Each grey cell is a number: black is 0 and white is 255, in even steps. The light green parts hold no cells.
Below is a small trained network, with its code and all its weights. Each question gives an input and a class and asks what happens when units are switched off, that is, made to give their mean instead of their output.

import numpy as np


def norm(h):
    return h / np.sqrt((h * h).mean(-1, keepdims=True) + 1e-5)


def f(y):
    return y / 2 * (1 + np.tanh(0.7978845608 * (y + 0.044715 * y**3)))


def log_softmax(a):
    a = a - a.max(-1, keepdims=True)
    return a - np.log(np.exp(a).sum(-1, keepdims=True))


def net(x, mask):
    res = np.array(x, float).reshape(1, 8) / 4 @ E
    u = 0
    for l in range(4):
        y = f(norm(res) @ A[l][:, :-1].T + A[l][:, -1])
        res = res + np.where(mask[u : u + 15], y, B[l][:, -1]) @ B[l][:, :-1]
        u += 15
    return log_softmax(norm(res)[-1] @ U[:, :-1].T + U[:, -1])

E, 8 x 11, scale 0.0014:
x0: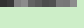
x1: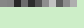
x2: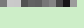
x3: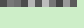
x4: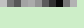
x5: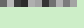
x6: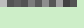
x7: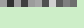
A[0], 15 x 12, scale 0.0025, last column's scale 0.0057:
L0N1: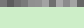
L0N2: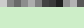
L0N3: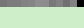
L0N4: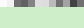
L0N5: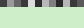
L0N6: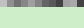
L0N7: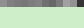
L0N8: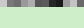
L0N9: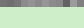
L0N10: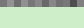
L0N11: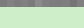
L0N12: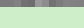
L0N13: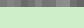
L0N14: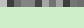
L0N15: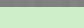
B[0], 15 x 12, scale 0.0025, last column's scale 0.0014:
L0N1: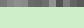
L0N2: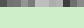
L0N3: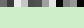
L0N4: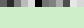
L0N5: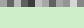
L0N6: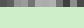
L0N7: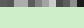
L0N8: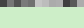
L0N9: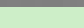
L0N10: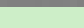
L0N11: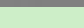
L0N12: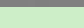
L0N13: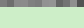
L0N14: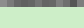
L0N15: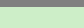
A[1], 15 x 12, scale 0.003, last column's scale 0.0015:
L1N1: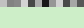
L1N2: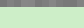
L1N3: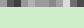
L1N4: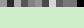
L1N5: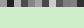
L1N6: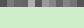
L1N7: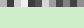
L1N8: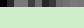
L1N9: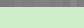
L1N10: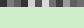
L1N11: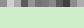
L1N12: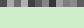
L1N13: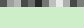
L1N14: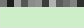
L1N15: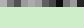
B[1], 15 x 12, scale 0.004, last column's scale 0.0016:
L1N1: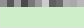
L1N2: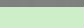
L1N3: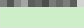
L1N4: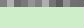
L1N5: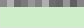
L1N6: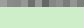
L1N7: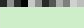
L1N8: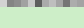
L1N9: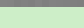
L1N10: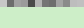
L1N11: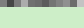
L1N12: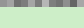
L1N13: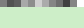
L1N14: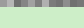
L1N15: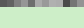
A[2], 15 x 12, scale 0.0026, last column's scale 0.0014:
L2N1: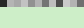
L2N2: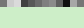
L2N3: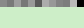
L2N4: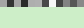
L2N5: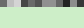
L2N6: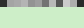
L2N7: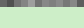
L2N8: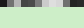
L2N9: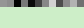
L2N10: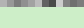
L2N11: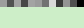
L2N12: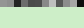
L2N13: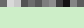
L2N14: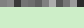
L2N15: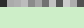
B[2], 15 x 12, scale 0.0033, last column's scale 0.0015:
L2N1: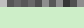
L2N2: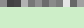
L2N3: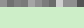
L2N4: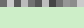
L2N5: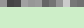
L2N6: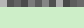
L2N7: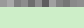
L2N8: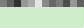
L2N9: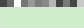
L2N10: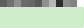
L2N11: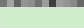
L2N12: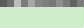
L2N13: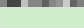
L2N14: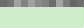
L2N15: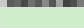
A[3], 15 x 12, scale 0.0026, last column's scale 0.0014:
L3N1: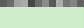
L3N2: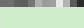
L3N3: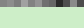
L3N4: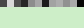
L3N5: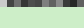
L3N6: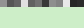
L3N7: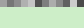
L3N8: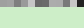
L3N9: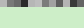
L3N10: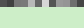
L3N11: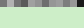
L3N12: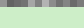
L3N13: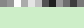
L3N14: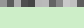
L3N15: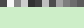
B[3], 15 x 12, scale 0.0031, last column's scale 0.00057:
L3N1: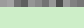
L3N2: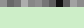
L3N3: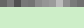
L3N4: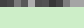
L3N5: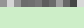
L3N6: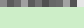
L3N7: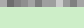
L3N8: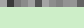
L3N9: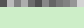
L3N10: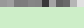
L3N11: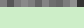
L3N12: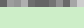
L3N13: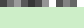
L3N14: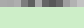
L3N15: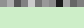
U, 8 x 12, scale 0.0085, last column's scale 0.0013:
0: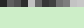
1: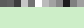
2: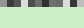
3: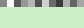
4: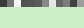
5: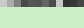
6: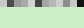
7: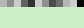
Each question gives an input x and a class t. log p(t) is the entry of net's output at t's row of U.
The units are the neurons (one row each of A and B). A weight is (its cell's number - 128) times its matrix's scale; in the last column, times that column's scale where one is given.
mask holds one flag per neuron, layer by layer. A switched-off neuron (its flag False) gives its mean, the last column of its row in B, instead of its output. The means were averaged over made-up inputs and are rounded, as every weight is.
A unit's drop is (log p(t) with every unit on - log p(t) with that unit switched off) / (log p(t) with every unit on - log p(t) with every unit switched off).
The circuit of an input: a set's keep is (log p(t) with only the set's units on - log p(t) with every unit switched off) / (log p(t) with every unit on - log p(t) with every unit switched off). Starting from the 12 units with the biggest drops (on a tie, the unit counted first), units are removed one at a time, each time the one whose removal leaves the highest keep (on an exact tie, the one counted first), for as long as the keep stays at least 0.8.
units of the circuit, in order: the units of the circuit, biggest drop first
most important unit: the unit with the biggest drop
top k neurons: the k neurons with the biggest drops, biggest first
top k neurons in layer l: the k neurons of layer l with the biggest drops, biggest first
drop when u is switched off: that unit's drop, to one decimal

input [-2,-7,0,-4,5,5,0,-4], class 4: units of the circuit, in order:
[L1N7; L3N13]
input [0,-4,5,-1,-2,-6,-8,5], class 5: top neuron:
[L2N1]
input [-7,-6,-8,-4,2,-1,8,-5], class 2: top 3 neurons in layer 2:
[L2N1; L2N15; L2N6]
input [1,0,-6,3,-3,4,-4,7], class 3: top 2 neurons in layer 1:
[L1N11; L1N7]
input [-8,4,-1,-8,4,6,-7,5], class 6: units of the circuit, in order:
[L0N4; L3N8]
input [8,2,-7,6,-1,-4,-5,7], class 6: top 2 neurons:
[L1N8; L1N11]
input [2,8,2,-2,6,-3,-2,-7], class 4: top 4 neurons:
[L2N9; L1N13; L2N4; L2N12]
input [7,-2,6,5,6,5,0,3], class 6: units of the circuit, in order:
[L1N8; L1N7; L3N7]
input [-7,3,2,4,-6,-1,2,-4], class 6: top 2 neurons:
[L0N4; L0N8]
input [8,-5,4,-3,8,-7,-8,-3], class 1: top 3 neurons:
[L1N15; L0N8; L0N4]
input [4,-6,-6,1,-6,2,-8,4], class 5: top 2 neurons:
[L2N1; L2N15]
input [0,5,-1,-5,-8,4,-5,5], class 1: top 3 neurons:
[L1N13; L1N7; L2N8]
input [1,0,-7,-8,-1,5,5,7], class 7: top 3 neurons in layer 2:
[L2N2; L2N13; L2N5]
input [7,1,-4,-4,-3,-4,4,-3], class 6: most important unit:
L1N8
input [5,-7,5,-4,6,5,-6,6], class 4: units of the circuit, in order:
[L3N13; L1N7]
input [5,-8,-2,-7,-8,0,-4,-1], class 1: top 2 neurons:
[L1N13; L2N8]
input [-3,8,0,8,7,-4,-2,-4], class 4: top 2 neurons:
[L2N9; L1N13]
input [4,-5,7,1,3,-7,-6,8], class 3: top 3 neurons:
[L1N5; L1N14; L1N4]
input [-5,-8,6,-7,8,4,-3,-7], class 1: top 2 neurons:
[L2N9; L1N7]
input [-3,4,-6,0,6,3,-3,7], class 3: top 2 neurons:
[L1N13; L2N4]
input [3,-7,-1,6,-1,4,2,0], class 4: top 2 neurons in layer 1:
[L1N7; L1N1]
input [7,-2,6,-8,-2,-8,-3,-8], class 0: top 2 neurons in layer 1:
[L1N7; L1N10]
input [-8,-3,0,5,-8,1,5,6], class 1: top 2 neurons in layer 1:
[L1N13; L1N8]
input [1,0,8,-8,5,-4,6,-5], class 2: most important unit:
L2N2
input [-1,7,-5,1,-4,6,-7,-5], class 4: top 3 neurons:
[L2N9; L1N7; L2N4]
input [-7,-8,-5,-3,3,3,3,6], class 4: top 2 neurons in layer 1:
[L1N8; L1N7]
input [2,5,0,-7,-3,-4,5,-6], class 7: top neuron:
[L1N1]
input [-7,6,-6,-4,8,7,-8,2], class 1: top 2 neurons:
[L1N7; L1N15]
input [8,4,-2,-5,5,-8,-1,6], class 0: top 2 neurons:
[L1N7; L0N4]
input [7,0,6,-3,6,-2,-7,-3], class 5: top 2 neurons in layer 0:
[L0N4; L0N14]
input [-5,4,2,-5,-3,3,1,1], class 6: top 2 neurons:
[L0N4; L1N7]
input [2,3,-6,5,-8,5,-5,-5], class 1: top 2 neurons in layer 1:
[L1N13; L1N7]
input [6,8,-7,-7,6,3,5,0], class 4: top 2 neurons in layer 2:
[L2N9; L2N2]
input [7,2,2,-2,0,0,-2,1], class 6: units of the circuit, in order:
[L1N8]
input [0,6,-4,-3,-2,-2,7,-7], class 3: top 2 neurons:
[L3N15; L1N12]
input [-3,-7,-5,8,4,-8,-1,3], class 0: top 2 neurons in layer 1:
[L1N7; L1N1]
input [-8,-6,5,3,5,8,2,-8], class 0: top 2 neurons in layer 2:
[L2N4; L2N9]
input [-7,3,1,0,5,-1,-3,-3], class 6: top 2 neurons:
[L0N4; L1N13]
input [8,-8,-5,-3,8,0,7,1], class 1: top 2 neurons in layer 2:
[L2N9; L2N12]
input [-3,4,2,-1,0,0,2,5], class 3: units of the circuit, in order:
[L2N4]
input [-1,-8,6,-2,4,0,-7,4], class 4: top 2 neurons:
[L3N13; L1N11]
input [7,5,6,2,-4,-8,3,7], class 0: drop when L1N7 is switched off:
1.5
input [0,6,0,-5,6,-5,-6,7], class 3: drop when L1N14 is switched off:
0.2
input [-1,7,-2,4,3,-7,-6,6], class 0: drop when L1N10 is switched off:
0.0
